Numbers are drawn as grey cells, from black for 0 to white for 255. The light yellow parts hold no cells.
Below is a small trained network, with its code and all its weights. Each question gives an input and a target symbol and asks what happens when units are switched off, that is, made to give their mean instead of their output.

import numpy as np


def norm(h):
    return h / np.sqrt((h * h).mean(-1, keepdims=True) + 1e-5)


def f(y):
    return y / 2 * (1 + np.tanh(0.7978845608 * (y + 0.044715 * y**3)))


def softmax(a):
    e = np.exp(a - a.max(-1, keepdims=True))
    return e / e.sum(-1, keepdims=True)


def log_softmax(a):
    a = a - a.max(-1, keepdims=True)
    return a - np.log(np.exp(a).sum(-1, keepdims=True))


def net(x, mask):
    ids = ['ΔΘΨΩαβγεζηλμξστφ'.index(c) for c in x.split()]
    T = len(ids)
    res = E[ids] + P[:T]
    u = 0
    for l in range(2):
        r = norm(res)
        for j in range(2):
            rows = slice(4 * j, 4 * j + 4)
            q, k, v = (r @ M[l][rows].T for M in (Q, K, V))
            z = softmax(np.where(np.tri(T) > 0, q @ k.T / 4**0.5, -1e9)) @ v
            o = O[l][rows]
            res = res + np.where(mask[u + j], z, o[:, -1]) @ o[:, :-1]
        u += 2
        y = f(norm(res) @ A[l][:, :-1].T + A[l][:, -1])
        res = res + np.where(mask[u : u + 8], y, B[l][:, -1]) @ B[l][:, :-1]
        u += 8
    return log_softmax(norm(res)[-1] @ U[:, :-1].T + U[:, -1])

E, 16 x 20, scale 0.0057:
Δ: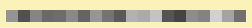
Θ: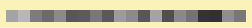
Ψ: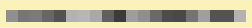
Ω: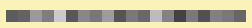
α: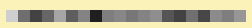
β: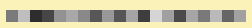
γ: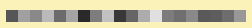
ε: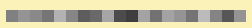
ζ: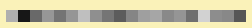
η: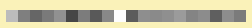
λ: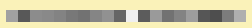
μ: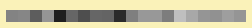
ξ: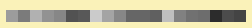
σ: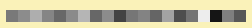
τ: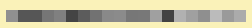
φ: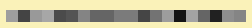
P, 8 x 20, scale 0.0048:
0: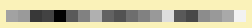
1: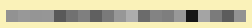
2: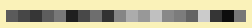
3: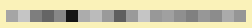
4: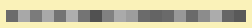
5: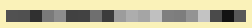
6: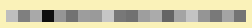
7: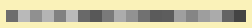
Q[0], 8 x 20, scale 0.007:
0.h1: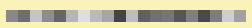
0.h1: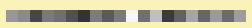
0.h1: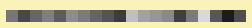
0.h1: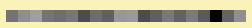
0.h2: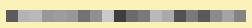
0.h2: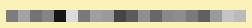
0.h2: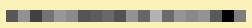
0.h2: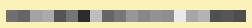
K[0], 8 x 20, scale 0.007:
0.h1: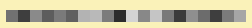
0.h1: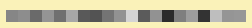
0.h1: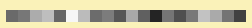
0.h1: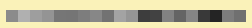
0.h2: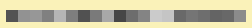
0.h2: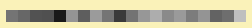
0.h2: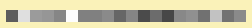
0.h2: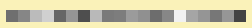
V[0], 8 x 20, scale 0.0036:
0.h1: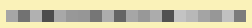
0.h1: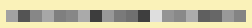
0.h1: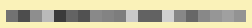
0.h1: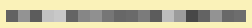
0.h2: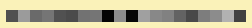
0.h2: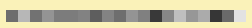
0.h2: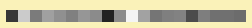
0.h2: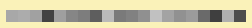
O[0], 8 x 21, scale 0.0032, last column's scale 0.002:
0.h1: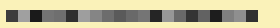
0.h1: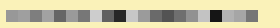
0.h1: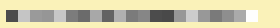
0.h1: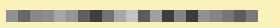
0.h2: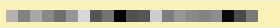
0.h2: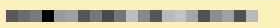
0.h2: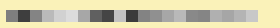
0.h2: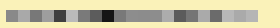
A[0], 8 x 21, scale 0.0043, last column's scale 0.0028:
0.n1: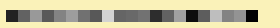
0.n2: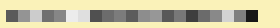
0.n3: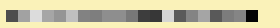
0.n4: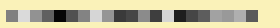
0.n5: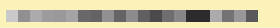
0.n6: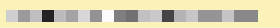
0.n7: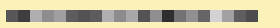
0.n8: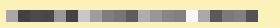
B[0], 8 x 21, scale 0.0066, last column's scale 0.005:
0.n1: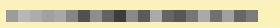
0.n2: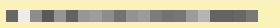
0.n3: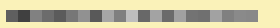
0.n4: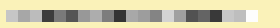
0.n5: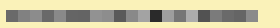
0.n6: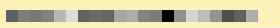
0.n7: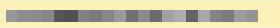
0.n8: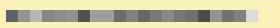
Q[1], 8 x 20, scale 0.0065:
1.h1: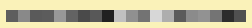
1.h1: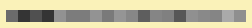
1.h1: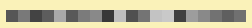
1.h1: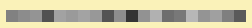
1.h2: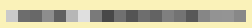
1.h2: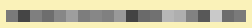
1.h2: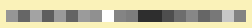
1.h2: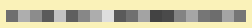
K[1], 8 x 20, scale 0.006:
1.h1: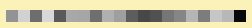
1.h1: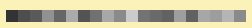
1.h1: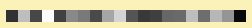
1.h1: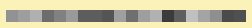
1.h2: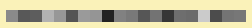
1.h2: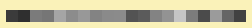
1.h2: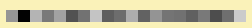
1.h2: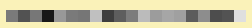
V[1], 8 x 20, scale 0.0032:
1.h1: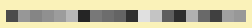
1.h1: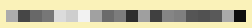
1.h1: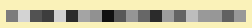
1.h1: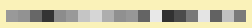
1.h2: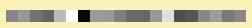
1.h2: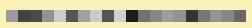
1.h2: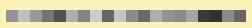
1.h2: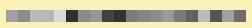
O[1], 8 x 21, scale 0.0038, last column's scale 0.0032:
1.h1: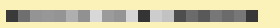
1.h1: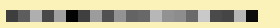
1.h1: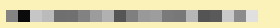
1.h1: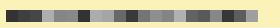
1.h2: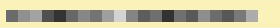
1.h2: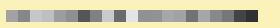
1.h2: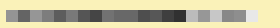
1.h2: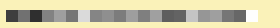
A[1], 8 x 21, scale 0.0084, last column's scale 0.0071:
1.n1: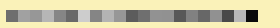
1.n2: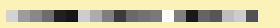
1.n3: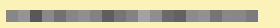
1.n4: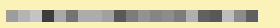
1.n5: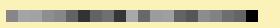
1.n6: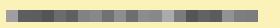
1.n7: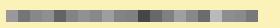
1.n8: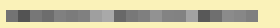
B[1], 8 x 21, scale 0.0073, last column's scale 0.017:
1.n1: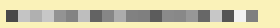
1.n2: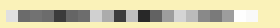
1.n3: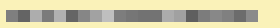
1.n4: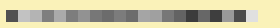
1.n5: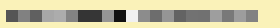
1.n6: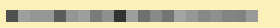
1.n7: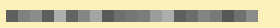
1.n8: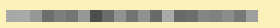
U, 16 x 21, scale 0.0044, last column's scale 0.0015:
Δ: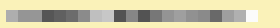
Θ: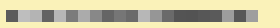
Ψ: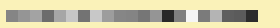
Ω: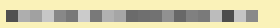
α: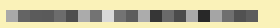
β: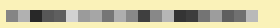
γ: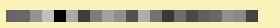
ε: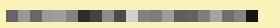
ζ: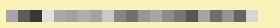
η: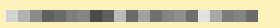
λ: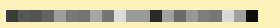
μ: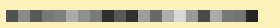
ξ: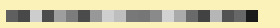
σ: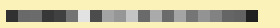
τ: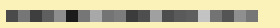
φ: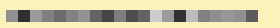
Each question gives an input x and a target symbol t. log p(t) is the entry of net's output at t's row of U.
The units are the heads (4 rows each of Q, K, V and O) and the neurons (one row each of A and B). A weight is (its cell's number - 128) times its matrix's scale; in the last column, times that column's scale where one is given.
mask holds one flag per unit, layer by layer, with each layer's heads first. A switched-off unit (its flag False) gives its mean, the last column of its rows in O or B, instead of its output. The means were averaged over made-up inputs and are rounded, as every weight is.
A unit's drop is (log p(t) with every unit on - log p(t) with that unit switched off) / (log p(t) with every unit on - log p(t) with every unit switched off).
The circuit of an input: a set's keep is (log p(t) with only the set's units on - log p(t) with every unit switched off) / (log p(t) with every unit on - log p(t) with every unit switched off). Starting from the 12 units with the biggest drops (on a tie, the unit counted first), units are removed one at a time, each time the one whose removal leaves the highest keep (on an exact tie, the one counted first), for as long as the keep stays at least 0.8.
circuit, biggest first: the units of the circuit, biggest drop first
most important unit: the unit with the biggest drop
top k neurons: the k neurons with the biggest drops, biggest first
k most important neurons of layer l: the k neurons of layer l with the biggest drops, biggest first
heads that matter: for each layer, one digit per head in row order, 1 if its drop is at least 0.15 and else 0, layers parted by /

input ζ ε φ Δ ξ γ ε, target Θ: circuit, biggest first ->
(0.h1; 0.n6; 1.n2)
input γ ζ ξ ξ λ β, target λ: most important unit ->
0.h2
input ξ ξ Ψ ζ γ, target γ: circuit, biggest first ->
(1.n2; 0.n4; 1.n4; 1.h2)
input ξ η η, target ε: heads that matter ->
00 / 01
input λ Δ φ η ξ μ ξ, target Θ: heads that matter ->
10 / 00
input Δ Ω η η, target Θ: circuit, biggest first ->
(0.n6; 1.n2)
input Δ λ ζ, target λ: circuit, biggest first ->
(0.h2; 1.n2; 1.n4)
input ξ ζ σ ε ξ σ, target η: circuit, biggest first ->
(1.h1; 1.n2; 1.n4; 0.h1)
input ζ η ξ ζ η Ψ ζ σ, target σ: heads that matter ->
00 / 00
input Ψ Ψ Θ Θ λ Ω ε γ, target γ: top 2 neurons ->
(0.n4; 1.n2)
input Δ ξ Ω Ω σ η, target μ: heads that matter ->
00 / 01
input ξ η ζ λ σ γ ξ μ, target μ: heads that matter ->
00 / 00
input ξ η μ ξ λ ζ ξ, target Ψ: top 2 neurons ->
(0.n6; 1.n2)
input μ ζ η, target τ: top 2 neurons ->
(0.n4; 1.n2)
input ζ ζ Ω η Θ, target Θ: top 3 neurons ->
(0.n5; 1.n2; 0.n2)
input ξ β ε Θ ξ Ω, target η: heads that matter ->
00 / 10
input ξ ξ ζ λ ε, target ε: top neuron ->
(0.n1)
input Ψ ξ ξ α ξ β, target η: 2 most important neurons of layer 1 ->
(1.n2; 1.n4)
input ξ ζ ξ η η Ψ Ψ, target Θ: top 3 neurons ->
(0.n6; 0.n4; 1.n2)
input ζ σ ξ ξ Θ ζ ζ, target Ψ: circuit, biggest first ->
(0.n6)
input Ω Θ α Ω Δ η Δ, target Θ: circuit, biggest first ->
(0.h1; 0.n6; 0.n4; 1.n2)
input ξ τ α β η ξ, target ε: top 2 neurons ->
(0.n4; 1.n5)
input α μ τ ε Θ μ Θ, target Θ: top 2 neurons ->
(0.n6; 1.n2)
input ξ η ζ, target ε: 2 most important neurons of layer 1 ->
(1.n5; 1.n2)
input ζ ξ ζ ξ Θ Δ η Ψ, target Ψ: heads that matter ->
01 / 00
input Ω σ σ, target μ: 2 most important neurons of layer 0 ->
(0.n4; 0.n3)
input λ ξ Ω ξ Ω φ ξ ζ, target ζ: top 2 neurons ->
(1.n2; 0.n4)
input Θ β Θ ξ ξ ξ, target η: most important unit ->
1.h1
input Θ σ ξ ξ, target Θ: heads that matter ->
11 / 00
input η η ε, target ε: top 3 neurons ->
(0.n4; 1.n5; 1.n2)
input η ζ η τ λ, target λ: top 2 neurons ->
(1.n2; 1.n4)
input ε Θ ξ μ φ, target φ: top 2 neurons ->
(1.n2; 1.n4)
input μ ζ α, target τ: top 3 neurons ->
(0.n4; 1.n2; 1.n4)
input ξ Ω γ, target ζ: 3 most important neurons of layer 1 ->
(1.n2; 1.n4; 1.n3)
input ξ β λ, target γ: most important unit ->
0.n4
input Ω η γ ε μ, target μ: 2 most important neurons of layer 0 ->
(0.n4; 0.n8)
